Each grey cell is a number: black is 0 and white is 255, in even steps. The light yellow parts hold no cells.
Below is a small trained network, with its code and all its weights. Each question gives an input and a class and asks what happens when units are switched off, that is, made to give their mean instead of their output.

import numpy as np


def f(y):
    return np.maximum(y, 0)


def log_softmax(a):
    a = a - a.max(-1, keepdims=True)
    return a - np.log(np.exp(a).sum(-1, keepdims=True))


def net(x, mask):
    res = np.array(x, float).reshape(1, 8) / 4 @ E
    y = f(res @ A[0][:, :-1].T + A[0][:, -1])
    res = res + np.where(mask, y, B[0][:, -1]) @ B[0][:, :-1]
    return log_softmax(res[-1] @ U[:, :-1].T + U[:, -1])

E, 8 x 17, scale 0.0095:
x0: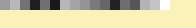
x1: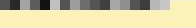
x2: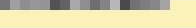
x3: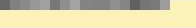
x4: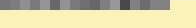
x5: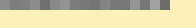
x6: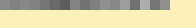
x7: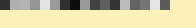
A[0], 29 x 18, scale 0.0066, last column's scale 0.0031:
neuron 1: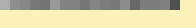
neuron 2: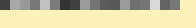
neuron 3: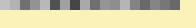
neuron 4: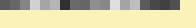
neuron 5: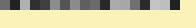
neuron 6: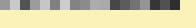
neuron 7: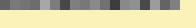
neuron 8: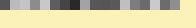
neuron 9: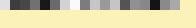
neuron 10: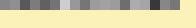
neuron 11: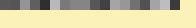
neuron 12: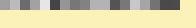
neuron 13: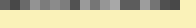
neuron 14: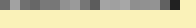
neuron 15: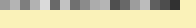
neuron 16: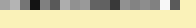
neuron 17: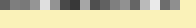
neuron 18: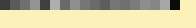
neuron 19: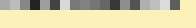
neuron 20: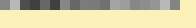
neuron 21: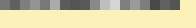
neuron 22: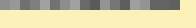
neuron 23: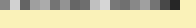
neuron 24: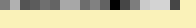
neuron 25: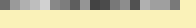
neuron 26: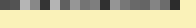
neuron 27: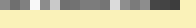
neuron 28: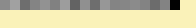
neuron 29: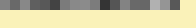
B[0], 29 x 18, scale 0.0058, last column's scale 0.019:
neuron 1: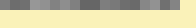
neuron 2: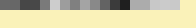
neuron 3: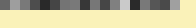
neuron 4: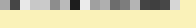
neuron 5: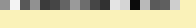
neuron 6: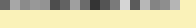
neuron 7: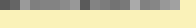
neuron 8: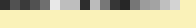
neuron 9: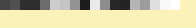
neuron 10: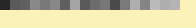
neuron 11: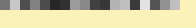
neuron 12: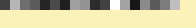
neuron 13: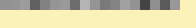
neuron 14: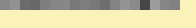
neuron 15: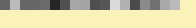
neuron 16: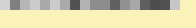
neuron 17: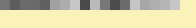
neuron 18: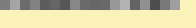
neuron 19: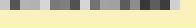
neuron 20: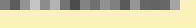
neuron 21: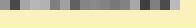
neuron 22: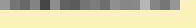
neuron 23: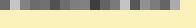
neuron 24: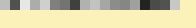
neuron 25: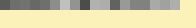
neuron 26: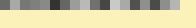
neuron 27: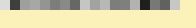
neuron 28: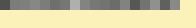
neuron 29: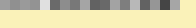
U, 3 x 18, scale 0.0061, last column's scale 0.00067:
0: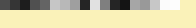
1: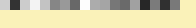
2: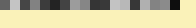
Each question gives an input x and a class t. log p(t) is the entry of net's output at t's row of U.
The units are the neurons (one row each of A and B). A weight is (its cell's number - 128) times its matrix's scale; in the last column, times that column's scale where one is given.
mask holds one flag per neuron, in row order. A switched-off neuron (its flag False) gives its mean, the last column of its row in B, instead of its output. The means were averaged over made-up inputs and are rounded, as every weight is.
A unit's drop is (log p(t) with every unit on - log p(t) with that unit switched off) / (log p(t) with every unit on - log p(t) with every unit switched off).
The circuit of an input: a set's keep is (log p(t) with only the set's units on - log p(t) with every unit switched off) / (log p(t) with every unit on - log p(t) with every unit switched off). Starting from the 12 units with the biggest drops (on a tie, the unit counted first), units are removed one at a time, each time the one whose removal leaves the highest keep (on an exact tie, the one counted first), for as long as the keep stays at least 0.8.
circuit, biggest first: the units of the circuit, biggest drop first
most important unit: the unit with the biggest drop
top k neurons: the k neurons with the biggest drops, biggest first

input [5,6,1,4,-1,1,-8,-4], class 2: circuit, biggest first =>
[neuron 5]
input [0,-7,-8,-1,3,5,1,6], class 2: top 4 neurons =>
[neuron 12; neuron 9; neuron 15; neuron 23]
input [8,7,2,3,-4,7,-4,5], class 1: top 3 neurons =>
[neuron 24; neuron 19; neuron 16]
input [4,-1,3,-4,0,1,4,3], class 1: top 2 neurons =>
[neuron 9; neuron 19]
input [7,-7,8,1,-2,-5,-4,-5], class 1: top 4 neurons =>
[neuron 24; neuron 19; neuron 16; neuron 5]
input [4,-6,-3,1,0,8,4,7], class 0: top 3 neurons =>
[neuron 8; neuron 2; neuron 17]
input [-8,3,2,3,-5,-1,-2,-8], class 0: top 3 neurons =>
[neuron 9; neuron 19; neuron 24]
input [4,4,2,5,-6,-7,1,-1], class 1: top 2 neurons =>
[neuron 16; neuron 12]
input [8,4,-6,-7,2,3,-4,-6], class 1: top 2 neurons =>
[neuron 24; neuron 19]
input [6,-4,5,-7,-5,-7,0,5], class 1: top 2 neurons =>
[neuron 19; neuron 9]
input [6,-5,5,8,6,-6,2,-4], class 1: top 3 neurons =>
[neuron 19; neuron 24; neuron 16]
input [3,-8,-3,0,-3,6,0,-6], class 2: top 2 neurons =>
[neuron 12; neuron 15]
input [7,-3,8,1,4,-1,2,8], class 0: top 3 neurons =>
[neuron 8; neuron 2; neuron 17]
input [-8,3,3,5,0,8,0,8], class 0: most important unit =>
neuron 8
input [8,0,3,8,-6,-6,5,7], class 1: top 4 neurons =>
[neuron 19; neuron 24; neuron 9; neuron 16]
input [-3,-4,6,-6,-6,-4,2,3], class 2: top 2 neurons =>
[neuron 9; neuron 12]
